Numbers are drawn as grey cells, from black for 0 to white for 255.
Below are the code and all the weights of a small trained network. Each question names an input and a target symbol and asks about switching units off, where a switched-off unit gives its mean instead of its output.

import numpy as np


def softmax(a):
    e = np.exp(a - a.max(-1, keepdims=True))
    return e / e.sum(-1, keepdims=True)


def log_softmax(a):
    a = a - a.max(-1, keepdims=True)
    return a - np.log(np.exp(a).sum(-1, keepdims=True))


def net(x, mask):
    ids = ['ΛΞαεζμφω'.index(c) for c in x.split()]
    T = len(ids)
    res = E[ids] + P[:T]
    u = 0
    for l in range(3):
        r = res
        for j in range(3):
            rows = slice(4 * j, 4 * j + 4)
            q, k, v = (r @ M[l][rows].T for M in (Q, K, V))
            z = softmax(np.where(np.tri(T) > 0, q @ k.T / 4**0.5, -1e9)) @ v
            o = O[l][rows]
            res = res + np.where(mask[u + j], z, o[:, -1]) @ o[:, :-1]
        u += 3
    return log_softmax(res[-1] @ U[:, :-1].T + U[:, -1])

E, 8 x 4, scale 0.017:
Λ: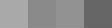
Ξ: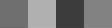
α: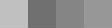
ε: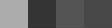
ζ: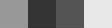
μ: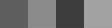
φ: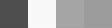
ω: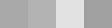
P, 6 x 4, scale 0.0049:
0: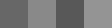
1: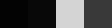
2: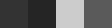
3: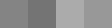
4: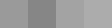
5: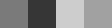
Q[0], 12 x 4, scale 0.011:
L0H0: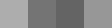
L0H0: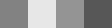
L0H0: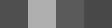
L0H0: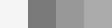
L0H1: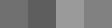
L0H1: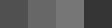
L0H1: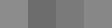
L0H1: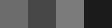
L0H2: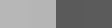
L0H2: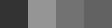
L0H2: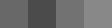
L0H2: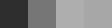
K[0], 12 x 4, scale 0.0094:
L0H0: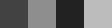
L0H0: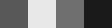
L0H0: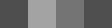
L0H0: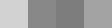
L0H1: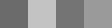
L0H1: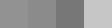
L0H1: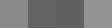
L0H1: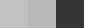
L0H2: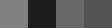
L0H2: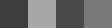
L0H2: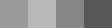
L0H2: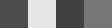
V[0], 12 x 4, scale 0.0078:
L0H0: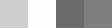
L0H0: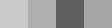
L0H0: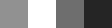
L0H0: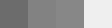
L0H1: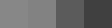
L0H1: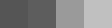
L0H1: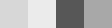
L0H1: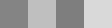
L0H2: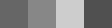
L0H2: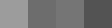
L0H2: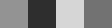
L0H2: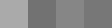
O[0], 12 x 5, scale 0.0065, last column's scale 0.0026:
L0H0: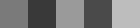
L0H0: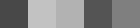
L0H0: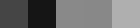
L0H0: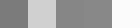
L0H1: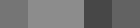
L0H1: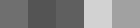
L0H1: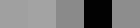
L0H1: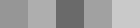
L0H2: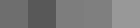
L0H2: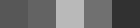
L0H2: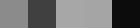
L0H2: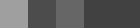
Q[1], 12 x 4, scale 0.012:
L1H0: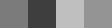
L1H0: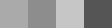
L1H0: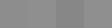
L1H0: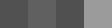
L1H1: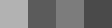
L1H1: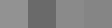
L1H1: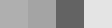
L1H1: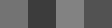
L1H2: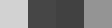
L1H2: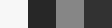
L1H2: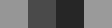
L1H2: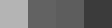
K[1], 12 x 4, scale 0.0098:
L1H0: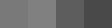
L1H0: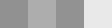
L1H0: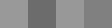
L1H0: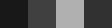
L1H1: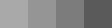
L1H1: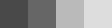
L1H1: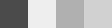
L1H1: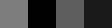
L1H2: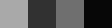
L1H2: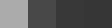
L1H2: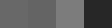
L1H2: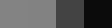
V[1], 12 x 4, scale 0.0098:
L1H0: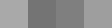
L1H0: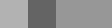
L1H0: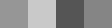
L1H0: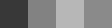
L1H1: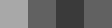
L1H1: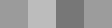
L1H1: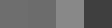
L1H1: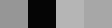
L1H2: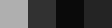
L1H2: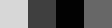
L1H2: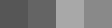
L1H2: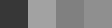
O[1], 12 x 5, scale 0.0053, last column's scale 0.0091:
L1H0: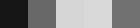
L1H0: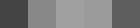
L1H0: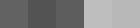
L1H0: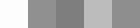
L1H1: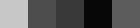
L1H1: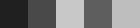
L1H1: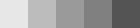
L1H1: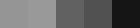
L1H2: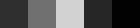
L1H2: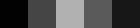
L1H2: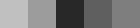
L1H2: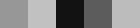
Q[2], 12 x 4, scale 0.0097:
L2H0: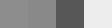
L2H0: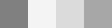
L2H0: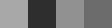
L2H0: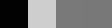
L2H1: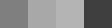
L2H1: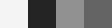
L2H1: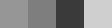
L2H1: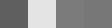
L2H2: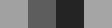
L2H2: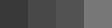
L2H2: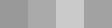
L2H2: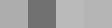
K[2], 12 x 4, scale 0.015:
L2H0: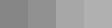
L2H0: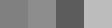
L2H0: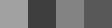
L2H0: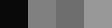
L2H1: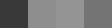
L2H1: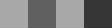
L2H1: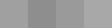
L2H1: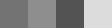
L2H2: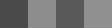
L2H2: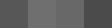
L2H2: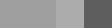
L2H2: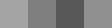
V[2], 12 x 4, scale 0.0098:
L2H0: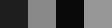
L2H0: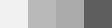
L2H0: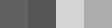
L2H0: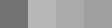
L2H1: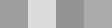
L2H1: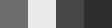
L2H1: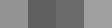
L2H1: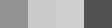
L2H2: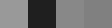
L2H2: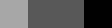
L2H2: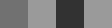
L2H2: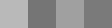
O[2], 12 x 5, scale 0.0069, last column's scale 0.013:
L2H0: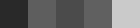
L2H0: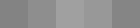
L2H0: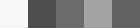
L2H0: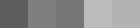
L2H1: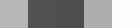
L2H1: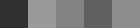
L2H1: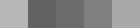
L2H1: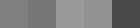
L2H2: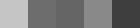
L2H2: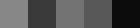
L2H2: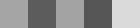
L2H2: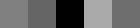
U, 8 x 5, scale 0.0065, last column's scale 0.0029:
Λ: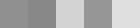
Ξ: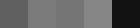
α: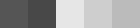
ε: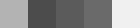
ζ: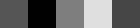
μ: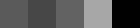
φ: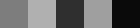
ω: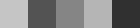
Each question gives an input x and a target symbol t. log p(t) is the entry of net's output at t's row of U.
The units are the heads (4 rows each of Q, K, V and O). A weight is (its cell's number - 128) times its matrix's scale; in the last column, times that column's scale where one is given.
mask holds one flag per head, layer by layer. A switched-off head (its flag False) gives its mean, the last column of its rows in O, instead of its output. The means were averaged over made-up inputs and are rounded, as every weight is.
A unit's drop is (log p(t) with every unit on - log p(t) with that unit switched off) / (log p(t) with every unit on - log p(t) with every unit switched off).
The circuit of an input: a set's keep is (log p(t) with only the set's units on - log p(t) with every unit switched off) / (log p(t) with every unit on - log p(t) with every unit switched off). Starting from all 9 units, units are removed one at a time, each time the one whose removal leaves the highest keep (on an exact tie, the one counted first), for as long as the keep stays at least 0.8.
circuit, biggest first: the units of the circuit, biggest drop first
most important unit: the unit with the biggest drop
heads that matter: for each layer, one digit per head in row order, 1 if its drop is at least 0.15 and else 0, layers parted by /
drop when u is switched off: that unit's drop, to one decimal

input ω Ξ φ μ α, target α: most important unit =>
L1H2
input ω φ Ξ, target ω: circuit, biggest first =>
[L2H0; L1H2; L2H1]
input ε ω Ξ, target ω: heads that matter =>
000 / 001 / 110
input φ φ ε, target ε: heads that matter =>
000 / 011 / 101
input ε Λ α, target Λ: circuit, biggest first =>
[L2H1; L2H0; L1H1]
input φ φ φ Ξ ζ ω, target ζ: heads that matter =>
100 / 111 / 100
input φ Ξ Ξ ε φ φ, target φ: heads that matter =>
000 / 001 / 000
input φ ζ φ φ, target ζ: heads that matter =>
100 / 001 / 100
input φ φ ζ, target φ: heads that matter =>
100 / 001 / 000
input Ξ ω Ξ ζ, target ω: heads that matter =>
111 / 011 / 110
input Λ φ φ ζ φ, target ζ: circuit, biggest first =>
[L0H0; L1H1; L1H2; L2H0]
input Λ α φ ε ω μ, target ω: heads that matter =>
100 / 001 / 110
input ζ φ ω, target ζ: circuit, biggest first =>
[L2H0; L0H0; L1H0; L1H1]
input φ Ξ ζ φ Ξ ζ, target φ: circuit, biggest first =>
[L0H0]
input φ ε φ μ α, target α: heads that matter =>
000 / 001 / 010
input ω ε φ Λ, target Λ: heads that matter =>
000 / 110 / 110
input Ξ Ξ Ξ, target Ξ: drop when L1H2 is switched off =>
0.3
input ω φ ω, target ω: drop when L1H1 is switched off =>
0.0
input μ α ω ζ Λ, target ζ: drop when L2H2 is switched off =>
0.0
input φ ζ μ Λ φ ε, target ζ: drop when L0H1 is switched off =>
0.1
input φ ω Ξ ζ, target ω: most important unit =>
L0H0
